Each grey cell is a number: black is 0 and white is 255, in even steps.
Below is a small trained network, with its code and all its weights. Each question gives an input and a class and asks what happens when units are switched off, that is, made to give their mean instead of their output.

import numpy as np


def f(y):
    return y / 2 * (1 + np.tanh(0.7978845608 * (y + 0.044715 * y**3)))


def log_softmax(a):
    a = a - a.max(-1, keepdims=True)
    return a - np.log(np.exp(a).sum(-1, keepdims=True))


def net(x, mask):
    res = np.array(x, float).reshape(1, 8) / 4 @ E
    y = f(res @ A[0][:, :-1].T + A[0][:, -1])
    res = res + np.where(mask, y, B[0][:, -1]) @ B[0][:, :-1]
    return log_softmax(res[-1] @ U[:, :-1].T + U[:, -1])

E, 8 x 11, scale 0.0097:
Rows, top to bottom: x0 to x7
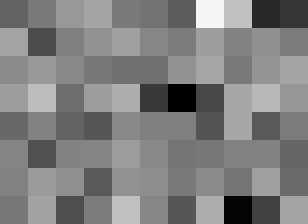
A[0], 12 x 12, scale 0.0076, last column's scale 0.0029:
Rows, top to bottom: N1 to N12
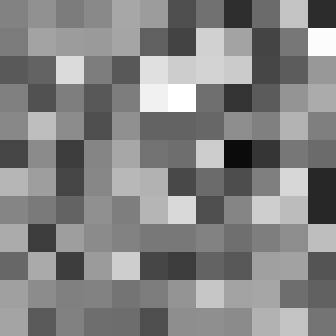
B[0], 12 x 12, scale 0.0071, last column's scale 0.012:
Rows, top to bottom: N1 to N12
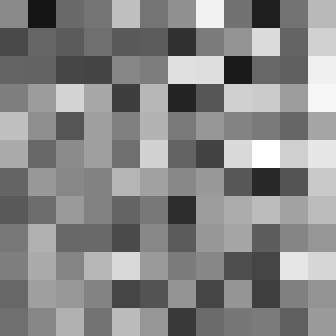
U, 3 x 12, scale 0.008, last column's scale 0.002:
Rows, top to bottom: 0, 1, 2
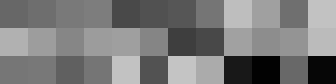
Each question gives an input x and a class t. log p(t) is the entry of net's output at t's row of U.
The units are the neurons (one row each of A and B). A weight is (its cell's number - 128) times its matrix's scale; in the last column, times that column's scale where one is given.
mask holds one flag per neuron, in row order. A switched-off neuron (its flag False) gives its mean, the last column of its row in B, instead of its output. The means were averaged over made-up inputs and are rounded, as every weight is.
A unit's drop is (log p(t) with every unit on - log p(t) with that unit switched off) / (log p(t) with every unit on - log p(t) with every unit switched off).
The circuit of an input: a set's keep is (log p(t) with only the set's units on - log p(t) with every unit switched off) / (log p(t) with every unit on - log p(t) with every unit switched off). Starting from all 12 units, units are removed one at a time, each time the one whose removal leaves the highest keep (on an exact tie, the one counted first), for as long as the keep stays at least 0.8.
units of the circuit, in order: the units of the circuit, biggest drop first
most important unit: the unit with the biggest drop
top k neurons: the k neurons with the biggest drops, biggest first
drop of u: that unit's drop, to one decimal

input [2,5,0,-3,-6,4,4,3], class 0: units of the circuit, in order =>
[N10, N7]
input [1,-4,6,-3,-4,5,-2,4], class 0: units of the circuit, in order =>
[N10]
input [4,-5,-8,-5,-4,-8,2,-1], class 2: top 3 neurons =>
[N3, N8, N6]
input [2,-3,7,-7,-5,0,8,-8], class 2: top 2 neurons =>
[N3, N6]
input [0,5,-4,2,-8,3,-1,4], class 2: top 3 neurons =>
[N4, N1, N8]
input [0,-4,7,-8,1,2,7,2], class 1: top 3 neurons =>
[N4, N2, N6]
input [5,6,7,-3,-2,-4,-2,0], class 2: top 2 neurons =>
[N3, N4]
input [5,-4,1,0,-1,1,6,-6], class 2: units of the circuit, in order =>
[N3, N4]
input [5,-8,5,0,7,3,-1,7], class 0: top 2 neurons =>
[N2, N6]
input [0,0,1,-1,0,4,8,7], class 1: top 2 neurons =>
[N6, N3]
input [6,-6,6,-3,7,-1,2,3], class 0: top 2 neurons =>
[N6, N2]
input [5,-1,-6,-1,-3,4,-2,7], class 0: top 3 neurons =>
[N2, N6, N10]
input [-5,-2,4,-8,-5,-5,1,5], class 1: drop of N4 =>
0.1
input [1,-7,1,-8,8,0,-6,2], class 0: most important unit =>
N4
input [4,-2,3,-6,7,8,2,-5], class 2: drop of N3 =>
1.2
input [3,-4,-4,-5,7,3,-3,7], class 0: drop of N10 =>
0.2
